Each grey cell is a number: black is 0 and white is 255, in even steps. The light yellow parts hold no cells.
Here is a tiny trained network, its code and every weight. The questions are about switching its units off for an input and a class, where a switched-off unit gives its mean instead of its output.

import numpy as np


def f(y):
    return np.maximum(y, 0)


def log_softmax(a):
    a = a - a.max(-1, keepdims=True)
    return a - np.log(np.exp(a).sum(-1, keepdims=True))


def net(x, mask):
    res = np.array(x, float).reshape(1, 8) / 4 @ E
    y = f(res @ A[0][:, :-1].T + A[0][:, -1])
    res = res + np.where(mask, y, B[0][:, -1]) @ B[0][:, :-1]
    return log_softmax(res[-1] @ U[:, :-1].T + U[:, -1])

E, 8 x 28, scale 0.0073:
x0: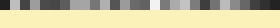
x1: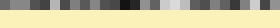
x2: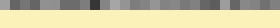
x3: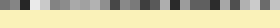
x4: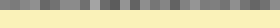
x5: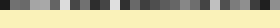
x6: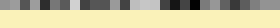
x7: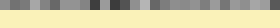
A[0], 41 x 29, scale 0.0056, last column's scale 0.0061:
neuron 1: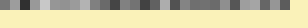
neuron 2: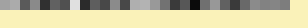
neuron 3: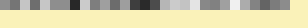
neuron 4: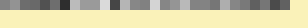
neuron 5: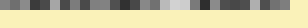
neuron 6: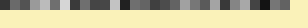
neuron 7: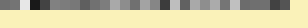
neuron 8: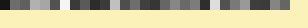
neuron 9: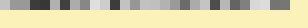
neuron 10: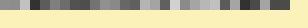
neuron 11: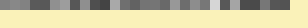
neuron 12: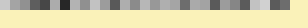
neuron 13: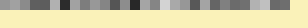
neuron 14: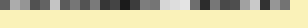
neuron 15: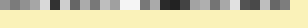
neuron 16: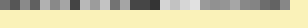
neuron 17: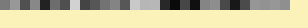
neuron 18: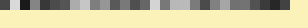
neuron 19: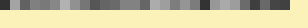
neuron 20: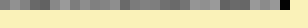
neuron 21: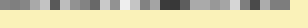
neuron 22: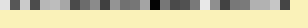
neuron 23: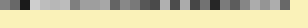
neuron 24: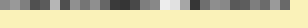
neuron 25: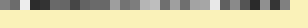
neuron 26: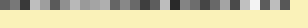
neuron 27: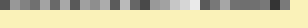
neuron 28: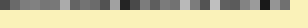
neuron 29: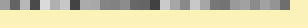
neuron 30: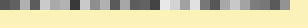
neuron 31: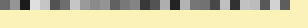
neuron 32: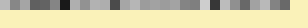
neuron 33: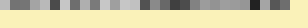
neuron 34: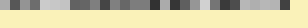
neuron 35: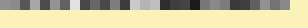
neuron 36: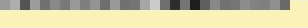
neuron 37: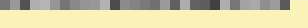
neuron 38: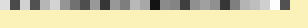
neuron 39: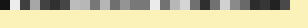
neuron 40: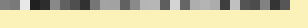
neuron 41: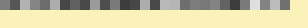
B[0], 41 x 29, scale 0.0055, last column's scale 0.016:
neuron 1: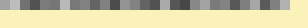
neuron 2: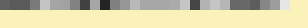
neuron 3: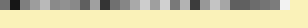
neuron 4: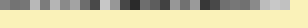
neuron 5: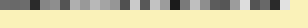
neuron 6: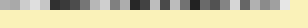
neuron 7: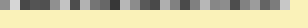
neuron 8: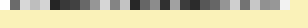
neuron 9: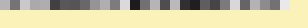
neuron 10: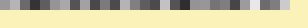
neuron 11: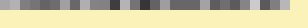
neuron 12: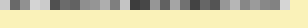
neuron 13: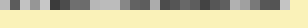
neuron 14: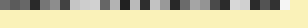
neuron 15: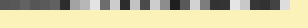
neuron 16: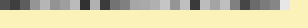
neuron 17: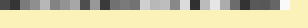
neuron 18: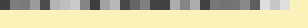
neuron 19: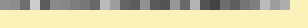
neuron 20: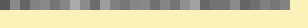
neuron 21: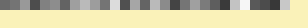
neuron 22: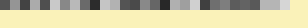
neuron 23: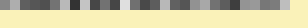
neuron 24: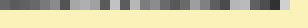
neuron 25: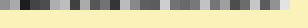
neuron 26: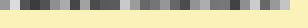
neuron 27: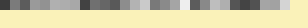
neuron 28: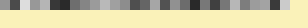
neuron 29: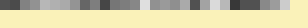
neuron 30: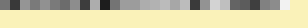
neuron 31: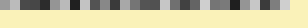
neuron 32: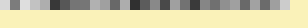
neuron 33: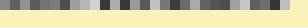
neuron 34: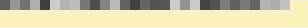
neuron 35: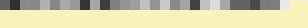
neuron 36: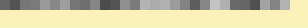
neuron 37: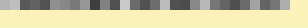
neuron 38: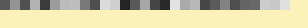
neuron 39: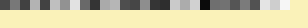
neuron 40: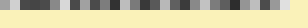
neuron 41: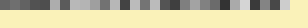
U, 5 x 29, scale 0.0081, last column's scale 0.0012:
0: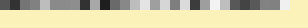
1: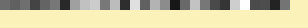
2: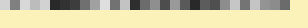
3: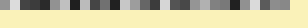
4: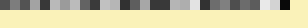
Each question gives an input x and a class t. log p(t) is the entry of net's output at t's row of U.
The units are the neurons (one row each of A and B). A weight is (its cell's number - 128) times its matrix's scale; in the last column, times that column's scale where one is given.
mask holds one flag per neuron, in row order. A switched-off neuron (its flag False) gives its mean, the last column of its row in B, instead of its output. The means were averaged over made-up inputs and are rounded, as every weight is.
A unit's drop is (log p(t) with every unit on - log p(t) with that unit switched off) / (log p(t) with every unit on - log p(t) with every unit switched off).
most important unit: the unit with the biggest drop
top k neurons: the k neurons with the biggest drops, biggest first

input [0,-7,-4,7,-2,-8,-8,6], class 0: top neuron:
[neuron 30]
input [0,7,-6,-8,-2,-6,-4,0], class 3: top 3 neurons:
[neuron 40; neuron 10; neuron 25]
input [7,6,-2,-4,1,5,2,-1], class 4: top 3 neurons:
[neuron 39; neuron 18; neuron 15]
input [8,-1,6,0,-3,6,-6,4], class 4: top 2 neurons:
[neuron 39; neuron 18]
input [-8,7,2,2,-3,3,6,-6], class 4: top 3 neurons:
[neuron 38; neuron 22; neuron 34]
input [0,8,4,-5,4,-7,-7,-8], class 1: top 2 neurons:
[neuron 14; neuron 5]
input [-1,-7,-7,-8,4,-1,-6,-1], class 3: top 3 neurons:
[neuron 40; neuron 25; neuron 7]
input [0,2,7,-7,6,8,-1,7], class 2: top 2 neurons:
[neuron 8; neuron 6]
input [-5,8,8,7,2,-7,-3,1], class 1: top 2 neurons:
[neuron 14; neuron 41]
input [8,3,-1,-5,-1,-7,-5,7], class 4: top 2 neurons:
[neuron 39; neuron 18]
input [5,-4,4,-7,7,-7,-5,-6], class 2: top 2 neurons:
[neuron 9; neuron 32]
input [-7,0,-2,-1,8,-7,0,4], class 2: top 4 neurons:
[neuron 9; neuron 12; neuron 32; neuron 39]
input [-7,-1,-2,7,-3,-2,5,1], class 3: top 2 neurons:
[neuron 31; neuron 23]
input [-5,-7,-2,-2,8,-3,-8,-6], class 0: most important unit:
neuron 29
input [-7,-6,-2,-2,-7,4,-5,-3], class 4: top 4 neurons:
[neuron 38; neuron 22; neuron 34; neuron 14]
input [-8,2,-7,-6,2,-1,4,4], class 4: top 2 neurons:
[neuron 38; neuron 22]
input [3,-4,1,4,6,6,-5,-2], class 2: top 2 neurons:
[neuron 8; neuron 6]
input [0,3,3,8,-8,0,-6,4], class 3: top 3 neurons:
[neuron 31; neuron 23; neuron 26]
